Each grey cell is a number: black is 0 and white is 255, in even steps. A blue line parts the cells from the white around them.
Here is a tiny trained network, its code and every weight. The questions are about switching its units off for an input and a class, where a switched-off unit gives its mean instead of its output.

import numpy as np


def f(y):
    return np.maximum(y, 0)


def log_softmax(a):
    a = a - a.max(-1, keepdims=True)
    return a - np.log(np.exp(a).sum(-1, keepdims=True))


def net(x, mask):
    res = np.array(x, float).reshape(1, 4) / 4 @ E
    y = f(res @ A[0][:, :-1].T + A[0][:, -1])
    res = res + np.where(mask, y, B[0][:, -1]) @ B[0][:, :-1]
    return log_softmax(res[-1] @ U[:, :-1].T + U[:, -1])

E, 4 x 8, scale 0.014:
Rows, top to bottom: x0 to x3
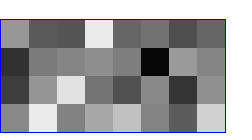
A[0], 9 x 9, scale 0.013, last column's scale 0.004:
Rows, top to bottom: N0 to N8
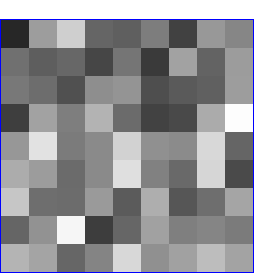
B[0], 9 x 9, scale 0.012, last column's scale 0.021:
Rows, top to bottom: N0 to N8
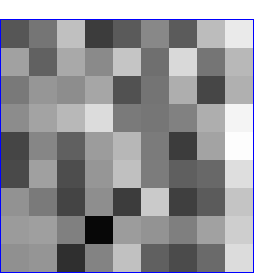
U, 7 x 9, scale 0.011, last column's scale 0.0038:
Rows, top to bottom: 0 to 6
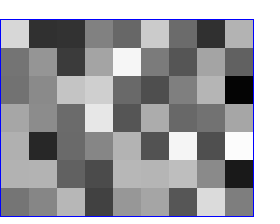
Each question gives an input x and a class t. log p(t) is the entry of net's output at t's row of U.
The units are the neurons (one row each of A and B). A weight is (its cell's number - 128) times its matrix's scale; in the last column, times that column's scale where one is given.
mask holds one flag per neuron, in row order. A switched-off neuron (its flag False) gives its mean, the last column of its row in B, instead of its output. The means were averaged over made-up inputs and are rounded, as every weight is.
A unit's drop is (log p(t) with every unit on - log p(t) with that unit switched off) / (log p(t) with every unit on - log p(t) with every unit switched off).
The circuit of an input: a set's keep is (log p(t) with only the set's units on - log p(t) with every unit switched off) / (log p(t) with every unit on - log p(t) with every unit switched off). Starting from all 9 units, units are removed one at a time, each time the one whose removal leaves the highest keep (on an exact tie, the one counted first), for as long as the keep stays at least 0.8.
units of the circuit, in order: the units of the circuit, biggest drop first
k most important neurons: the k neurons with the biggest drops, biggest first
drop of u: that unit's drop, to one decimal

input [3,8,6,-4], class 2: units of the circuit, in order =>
[N3]
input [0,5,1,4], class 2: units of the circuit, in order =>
[N3; N8]
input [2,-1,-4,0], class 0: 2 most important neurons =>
[N4; N3]
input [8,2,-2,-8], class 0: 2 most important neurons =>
[N6; N3]
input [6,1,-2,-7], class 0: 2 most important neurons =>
[N6; N3]
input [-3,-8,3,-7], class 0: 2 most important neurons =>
[N6; N0]
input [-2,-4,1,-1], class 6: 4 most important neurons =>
[N8; N2; N7; N1]
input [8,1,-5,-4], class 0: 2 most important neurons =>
[N6; N3]
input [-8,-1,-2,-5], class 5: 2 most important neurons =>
[N7; N2]
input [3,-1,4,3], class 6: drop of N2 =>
0.1
